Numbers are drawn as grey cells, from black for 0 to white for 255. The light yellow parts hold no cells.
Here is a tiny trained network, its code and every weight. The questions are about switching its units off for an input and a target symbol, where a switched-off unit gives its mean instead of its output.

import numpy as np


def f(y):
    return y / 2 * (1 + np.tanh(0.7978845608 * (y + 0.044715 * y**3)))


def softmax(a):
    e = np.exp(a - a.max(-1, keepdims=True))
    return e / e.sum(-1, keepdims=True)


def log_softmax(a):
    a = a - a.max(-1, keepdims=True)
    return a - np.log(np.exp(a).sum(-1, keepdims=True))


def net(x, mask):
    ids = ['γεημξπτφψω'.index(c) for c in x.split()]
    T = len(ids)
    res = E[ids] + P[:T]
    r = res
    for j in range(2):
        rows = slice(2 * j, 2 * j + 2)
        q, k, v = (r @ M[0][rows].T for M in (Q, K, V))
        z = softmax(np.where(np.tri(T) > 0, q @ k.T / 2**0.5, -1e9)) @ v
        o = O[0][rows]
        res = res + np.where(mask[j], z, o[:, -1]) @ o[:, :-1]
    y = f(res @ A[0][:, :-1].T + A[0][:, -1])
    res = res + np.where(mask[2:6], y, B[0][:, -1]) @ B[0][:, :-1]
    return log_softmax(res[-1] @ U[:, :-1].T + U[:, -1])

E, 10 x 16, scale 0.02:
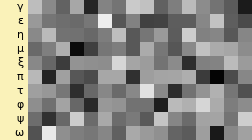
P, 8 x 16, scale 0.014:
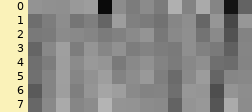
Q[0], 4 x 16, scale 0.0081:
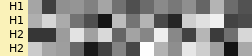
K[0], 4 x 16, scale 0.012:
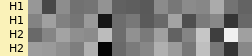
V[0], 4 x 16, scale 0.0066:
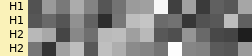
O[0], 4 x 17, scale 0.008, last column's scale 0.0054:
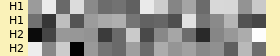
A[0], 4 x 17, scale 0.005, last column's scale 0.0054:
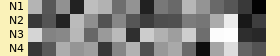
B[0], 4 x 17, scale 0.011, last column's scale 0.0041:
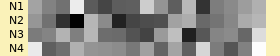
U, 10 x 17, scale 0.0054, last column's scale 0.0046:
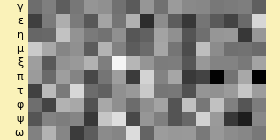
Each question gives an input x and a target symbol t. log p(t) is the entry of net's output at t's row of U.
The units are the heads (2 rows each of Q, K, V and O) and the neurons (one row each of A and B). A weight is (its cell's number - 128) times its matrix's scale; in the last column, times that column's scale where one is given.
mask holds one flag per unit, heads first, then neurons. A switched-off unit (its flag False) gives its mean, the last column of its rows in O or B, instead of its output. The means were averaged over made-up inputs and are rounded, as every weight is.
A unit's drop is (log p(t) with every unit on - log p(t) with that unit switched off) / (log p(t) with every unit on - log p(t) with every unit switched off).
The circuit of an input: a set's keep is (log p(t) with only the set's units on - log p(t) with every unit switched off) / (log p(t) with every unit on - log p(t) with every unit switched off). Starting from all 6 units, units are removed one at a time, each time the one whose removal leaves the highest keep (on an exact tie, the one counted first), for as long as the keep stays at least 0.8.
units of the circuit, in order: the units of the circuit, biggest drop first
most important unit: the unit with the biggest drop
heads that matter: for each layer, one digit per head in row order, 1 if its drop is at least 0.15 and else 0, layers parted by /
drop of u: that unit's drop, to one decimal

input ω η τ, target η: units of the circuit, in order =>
(H1, N3)
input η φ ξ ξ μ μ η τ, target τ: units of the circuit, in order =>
(H1)
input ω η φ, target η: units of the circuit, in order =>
(H1, N3)
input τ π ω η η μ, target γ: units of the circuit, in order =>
(H2, N2)
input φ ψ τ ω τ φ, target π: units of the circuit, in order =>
(N1, H1, H2)
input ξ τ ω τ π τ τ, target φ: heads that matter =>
10
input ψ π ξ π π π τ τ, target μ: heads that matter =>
01
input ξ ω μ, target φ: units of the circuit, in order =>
(H1, N1, H2)
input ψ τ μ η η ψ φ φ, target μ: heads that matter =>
01
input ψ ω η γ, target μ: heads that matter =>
01
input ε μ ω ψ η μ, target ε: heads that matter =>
10
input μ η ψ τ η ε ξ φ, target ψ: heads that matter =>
11
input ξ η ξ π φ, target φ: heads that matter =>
10
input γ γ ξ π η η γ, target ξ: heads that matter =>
01
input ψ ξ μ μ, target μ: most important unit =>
H2
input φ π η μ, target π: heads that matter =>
11
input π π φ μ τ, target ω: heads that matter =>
01
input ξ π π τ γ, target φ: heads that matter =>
10
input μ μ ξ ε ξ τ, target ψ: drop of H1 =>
0.4
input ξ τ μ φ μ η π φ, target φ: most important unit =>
H1
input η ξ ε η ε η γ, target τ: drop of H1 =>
0.8
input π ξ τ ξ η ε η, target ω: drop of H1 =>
0.1
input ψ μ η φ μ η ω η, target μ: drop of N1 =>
0.0
